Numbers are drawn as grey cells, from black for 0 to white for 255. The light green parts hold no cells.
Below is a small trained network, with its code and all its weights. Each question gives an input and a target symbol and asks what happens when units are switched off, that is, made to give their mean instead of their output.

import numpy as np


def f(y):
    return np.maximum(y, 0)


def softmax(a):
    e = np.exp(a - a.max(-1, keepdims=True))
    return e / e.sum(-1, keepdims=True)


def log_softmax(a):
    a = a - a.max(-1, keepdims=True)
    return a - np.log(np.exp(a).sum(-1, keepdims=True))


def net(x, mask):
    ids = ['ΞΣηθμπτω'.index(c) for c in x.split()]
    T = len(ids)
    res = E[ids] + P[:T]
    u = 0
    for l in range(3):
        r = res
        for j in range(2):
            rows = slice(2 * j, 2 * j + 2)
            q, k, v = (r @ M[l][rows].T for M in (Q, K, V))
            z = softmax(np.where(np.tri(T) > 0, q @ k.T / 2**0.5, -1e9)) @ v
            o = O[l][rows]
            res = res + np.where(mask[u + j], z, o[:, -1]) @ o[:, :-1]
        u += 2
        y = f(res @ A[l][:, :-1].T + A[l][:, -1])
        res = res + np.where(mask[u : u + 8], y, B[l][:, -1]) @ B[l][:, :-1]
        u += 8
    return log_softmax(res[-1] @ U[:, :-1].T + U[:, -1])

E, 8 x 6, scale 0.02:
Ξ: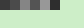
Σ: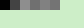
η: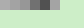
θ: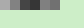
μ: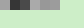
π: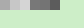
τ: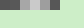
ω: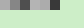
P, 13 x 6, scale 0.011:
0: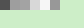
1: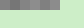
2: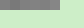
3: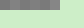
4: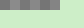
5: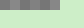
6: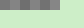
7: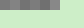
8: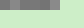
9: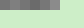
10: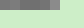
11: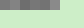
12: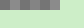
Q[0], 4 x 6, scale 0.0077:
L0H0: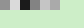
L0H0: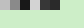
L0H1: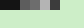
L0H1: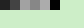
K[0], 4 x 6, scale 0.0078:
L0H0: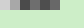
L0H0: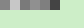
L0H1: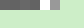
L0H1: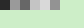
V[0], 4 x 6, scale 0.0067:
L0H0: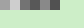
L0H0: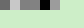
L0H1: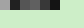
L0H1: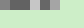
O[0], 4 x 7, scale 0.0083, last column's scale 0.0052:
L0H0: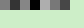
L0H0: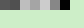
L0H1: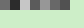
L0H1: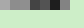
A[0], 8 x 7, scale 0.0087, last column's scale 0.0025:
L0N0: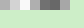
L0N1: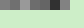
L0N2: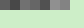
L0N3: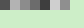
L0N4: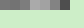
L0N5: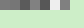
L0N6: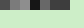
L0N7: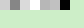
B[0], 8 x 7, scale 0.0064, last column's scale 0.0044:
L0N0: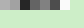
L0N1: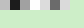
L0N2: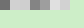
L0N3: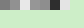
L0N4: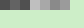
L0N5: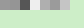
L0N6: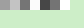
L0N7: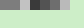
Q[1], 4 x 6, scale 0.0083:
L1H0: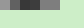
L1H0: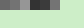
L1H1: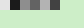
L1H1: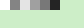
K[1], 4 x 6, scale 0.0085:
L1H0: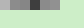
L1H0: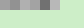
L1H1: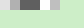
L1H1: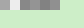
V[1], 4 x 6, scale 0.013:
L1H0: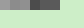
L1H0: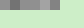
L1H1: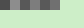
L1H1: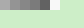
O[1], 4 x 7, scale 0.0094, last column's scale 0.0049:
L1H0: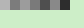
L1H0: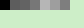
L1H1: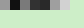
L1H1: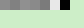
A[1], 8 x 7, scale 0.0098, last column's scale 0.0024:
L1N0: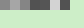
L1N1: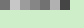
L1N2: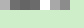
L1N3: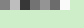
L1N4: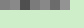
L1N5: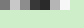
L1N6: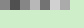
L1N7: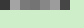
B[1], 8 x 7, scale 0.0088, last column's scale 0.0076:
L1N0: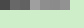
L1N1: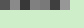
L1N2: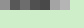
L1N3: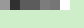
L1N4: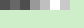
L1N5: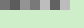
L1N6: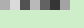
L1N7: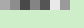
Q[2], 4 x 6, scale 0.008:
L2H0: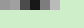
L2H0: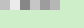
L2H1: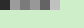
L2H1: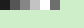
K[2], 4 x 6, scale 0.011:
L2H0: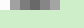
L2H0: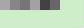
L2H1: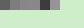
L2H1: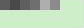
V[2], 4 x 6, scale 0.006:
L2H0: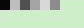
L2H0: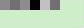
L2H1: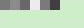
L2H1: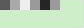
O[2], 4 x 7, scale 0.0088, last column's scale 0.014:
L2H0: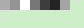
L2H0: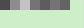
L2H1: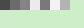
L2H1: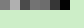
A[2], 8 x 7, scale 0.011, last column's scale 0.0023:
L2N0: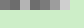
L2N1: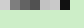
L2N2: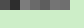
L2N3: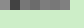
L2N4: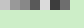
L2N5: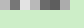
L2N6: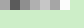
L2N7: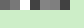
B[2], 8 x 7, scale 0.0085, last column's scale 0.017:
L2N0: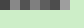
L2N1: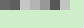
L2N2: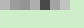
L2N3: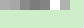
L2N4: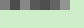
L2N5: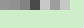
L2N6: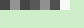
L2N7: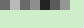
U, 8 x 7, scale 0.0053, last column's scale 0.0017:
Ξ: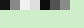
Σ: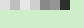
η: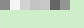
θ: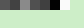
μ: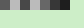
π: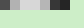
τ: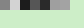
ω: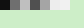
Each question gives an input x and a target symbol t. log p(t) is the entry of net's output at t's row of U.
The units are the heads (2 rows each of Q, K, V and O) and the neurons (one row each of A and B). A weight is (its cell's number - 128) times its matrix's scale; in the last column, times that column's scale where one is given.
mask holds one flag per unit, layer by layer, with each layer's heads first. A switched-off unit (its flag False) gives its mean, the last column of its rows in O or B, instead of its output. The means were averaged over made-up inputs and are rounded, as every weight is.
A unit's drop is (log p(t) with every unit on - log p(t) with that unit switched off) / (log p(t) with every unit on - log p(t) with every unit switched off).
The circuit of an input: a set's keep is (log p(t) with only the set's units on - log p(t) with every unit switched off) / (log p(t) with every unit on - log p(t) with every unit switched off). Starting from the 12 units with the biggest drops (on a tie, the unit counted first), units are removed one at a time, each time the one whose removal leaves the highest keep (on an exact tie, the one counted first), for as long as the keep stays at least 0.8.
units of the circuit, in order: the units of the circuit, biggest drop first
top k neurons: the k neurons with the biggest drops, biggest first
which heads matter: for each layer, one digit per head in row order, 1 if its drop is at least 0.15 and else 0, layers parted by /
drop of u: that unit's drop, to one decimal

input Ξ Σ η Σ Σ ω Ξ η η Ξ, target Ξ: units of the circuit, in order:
L2H0, L2N7, L1H0
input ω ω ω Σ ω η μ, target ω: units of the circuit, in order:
L1H1, L2H1, L1N3
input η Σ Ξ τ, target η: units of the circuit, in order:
L1H1, L2N5, L1N6
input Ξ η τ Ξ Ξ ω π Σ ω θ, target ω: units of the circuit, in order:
L2H0, L0H0
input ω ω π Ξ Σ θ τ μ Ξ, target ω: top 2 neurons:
L0N1, L1N3
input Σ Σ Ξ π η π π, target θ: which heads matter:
00 / 00 / 00
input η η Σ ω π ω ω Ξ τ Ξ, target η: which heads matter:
01 / 01 / 10
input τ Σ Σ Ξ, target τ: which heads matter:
11 / 01 / 10
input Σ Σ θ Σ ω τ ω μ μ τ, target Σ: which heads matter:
11 / 11 / 10
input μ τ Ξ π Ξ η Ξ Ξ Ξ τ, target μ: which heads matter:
11 / 00 / 11
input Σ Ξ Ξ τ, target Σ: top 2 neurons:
L2N6, L2N5
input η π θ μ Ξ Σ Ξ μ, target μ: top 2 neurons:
L1N6, L1N2
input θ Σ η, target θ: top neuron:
L1N5
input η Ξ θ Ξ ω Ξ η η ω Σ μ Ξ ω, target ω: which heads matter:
10 / 00 / 00
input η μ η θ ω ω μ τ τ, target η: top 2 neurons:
L2N5, L1N3
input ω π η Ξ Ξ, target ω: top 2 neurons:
L0N1, L2N5
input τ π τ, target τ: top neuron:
L0N0
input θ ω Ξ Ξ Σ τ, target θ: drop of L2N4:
0.4
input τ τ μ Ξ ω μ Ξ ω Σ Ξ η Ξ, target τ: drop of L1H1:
0.2
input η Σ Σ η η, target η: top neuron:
L0N3
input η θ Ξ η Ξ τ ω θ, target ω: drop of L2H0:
0.2
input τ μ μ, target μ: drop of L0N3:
0.3
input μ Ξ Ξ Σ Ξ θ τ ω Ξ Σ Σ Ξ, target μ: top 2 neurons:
L0N1, L0N6
